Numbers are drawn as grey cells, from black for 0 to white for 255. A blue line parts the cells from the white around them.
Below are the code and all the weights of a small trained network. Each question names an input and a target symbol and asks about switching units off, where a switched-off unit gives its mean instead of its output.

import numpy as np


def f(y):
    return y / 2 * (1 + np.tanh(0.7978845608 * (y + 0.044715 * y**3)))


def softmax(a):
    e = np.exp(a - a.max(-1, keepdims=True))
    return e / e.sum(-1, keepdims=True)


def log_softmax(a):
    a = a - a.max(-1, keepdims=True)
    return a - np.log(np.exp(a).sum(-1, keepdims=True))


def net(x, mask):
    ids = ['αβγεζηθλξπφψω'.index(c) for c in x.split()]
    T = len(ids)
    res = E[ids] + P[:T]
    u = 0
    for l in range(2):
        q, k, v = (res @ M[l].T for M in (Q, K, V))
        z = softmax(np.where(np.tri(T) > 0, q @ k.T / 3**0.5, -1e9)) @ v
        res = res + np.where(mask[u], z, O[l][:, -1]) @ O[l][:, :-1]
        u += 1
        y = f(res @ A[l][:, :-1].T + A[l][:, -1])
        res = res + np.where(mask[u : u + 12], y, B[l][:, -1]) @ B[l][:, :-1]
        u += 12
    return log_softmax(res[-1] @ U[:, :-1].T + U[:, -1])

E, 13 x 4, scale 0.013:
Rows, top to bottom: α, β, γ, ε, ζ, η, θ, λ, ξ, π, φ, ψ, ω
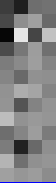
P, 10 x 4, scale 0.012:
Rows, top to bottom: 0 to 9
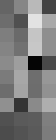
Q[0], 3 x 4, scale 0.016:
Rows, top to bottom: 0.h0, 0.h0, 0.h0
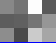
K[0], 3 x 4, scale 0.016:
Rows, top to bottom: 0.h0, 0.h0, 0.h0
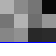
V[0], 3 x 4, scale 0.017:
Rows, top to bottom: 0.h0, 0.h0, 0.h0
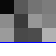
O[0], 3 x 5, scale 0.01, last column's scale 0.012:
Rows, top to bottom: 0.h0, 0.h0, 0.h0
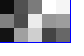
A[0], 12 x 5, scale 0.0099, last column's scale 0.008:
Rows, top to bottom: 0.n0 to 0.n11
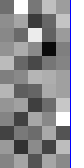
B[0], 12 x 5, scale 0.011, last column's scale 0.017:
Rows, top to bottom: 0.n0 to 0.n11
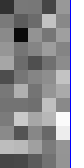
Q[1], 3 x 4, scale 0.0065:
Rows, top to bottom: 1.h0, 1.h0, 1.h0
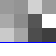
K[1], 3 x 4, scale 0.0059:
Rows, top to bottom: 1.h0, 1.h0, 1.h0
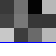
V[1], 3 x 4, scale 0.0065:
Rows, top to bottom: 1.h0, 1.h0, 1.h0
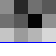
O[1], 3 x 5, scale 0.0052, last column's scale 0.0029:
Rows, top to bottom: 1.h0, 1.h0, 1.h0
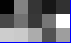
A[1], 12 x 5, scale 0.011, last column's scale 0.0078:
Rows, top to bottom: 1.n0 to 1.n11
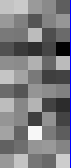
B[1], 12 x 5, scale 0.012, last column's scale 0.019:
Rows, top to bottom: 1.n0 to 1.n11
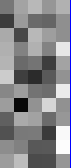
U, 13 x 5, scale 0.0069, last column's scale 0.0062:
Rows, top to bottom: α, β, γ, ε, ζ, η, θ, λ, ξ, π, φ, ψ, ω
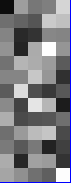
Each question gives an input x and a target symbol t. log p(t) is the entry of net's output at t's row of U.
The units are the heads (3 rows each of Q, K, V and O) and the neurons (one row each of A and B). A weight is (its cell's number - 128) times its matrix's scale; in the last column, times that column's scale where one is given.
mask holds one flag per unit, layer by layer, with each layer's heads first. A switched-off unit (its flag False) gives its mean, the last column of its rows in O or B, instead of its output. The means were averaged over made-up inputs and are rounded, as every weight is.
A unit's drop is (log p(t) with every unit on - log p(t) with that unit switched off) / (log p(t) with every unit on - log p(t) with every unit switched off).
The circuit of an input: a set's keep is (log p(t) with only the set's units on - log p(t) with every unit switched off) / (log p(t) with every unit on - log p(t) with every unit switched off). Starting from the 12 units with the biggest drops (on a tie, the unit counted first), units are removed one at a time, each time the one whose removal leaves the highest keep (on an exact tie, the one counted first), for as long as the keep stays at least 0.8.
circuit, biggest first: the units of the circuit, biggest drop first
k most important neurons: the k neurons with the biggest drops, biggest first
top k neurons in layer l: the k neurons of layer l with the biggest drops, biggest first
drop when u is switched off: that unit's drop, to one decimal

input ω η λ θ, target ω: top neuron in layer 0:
0.n9
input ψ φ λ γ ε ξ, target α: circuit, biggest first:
0.n0, 1.n3
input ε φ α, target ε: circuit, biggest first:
0.h0, 1.n9
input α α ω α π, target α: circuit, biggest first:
0.h0, 1.n3
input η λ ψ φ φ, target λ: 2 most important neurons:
1.n7, 1.n0
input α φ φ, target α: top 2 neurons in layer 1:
1.n9, 1.n3
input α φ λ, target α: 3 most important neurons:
1.n9, 1.n3, 0.n5
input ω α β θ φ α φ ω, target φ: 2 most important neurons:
1.n9, 0.n2
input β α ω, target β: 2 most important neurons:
1.n9, 0.n11
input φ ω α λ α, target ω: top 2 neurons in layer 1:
1.n11, 1.n0
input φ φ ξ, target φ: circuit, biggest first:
1.n9, 0.h0, 0.n2, 1.h0
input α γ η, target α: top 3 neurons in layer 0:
0.n8, 0.n5, 0.n9
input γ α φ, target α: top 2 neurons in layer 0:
0.n6, 0.n2
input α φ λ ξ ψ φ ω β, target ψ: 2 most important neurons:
1.n7, 0.n8
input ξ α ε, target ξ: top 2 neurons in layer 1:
1.n5, 1.n11
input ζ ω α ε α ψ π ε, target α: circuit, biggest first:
0.h0
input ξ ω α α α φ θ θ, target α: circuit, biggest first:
0.h0, 1.n3
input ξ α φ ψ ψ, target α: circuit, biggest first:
0.h0, 1.n3
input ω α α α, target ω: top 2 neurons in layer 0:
0.n10, 0.n9
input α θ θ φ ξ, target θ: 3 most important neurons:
1.n11, 0.n4, 1.n1
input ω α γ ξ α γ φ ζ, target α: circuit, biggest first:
0.h0
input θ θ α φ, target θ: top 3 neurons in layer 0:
0.n4, 0.n8, 0.n6
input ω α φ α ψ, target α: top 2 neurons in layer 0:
0.n5, 0.n10
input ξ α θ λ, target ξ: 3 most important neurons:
1.n5, 1.n7, 1.n11
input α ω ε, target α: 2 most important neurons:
1.n9, 1.n3
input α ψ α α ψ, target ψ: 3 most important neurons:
1.n7, 0.n8, 1.n5
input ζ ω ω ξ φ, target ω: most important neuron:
0.n10
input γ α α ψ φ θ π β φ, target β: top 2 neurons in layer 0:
0.n1, 0.n7
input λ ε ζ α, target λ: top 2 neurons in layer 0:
0.n10, 0.n11
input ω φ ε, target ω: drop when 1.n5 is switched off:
0.2
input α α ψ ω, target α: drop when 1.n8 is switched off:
0.0
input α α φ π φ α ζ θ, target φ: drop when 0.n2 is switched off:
0.2
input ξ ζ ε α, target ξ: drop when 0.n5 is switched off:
0.1
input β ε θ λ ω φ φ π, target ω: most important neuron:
0.n5
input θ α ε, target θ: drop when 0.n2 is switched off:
0.1
